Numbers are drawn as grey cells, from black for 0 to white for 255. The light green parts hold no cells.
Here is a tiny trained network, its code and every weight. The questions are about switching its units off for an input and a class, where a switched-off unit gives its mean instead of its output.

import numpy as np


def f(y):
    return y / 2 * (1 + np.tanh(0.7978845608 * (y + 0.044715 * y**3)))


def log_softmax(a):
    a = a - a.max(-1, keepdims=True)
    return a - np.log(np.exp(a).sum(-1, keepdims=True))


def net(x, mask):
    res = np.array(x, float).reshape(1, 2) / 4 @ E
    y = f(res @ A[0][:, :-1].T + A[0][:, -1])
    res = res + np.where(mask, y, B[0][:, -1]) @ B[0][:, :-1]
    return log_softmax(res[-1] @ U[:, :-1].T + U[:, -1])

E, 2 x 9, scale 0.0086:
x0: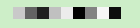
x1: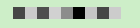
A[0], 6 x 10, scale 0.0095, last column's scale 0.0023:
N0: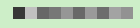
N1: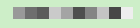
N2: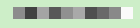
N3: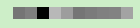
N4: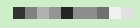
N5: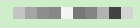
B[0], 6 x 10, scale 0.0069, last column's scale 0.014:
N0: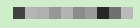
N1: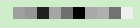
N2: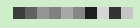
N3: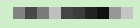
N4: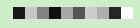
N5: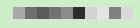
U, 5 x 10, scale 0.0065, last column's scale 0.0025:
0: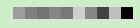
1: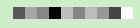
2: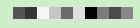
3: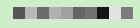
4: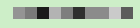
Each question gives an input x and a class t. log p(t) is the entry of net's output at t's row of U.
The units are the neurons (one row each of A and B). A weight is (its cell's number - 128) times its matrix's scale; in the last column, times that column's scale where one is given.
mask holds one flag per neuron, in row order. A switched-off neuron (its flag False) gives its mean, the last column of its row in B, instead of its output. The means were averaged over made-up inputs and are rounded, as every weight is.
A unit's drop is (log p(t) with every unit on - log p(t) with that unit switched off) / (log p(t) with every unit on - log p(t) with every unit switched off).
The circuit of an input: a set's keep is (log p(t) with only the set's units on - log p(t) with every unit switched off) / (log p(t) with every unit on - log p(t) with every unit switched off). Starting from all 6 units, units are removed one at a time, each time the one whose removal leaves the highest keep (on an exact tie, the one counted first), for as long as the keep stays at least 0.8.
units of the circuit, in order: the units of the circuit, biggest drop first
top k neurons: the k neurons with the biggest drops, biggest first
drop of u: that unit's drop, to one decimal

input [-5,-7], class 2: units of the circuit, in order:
[N2]
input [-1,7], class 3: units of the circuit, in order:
[N5; N0]
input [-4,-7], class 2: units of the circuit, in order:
[N2; N5]
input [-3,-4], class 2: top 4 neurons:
[N5; N1; N2; N4]
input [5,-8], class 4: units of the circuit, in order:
[N4; N1]
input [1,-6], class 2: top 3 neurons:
[N4; N1; N2]
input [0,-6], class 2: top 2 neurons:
[N4; N1]
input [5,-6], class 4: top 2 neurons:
[N4; N1]
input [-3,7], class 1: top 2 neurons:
[N4; N3]
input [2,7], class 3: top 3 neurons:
[N0; N5; N3]
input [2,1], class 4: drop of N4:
0.4
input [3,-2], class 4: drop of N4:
0.4
